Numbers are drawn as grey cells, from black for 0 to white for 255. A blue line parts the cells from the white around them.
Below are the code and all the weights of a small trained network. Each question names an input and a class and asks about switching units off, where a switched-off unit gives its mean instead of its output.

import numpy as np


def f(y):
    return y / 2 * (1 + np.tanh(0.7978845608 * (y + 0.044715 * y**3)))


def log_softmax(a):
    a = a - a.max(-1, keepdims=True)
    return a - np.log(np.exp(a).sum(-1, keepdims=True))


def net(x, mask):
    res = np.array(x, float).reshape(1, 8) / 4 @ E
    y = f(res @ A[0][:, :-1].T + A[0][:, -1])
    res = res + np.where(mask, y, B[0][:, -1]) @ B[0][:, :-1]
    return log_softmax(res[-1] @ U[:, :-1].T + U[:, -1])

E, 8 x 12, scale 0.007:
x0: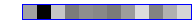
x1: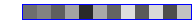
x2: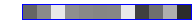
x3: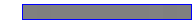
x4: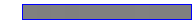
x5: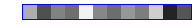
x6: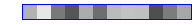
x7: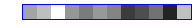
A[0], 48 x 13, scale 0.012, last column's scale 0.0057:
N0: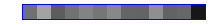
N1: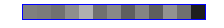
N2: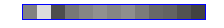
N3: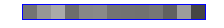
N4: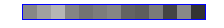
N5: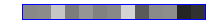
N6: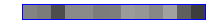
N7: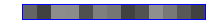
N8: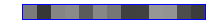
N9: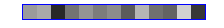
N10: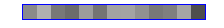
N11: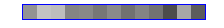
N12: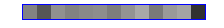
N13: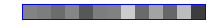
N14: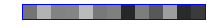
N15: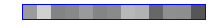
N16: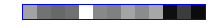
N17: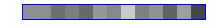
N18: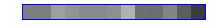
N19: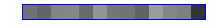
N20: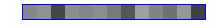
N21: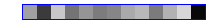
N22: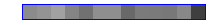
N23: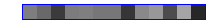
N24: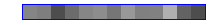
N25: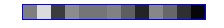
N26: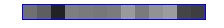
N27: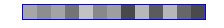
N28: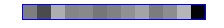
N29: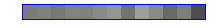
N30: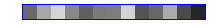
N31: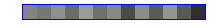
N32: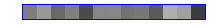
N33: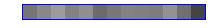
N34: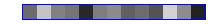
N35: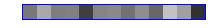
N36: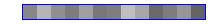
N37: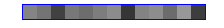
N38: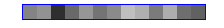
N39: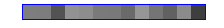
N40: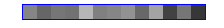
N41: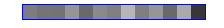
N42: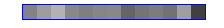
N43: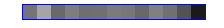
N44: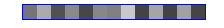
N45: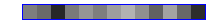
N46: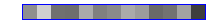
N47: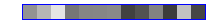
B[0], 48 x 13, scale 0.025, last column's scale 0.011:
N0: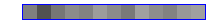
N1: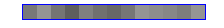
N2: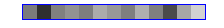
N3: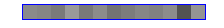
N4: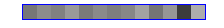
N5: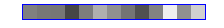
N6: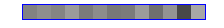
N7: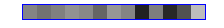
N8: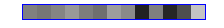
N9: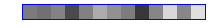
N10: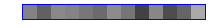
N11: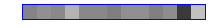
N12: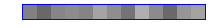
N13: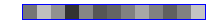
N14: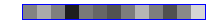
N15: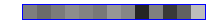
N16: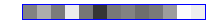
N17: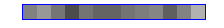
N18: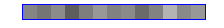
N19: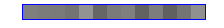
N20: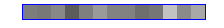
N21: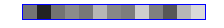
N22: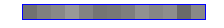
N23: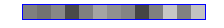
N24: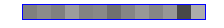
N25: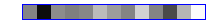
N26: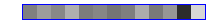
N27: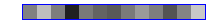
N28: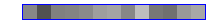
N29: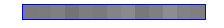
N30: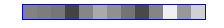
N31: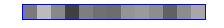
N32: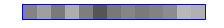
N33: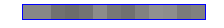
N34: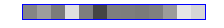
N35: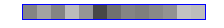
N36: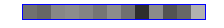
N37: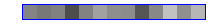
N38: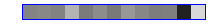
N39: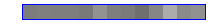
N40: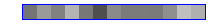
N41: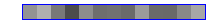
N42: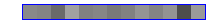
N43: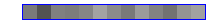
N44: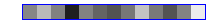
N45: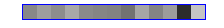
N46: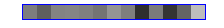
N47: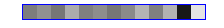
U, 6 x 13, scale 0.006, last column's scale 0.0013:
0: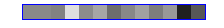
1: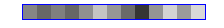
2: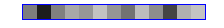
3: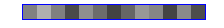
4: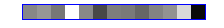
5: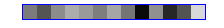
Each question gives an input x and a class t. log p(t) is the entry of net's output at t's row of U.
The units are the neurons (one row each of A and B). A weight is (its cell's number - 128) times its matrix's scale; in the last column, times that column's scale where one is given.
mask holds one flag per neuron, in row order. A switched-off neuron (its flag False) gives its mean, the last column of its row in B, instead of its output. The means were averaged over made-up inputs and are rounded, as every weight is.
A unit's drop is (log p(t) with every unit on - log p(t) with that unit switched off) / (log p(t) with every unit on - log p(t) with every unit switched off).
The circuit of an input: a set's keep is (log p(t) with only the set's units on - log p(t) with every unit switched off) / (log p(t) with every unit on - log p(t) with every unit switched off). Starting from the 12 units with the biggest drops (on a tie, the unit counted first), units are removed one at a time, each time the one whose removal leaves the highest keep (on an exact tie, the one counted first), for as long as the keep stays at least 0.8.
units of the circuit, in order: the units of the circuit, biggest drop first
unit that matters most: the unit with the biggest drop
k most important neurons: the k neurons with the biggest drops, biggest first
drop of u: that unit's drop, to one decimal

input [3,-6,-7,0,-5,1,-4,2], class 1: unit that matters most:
N23
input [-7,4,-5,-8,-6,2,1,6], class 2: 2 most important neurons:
[N25; N2]
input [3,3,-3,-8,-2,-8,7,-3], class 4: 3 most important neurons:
[N34; N35; N32]
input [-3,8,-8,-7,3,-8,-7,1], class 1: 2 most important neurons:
[N23; N37]
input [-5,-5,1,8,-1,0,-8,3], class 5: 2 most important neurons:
[N8; N7]
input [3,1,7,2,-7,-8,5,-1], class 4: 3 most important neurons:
[N34; N35; N9]
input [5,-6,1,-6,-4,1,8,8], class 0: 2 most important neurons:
[N47; N11]
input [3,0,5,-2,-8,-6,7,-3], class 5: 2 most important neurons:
[N15; N16]
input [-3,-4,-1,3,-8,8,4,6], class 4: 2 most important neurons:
[N16; N40]
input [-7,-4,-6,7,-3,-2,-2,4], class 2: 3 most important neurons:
[N25; N2; N30]
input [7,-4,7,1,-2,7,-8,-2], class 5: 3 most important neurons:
[N8; N7; N25]
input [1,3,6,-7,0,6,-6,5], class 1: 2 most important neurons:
[N5; N30]
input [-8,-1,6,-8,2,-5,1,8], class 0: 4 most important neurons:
[N47; N11; N4; N21]
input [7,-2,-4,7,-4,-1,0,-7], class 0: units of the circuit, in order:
[N38]
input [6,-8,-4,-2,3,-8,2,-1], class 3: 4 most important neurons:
[N27; N16; N31; N14]
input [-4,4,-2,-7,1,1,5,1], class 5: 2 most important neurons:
[N46; N21]
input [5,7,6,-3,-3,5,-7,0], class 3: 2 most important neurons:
[N13; N41]
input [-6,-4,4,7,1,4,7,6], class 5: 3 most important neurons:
[N46; N15; N36]
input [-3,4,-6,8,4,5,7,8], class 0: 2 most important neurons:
[N47; N11]
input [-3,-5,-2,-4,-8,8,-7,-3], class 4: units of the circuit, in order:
[N16]
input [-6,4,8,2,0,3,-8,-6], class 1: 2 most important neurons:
[N5; N30]
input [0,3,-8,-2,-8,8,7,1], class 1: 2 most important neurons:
[N9; N23]
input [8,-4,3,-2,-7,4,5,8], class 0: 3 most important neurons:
[N47; N11; N25]
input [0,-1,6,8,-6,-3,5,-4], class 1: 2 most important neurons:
[N30; N5]
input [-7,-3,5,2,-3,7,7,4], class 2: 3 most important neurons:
[N25; N2; N34]
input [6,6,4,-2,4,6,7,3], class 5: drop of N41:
-0.1
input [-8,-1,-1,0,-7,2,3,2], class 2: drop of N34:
0.0
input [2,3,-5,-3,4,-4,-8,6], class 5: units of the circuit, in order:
[N7]
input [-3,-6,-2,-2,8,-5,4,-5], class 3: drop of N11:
0.1
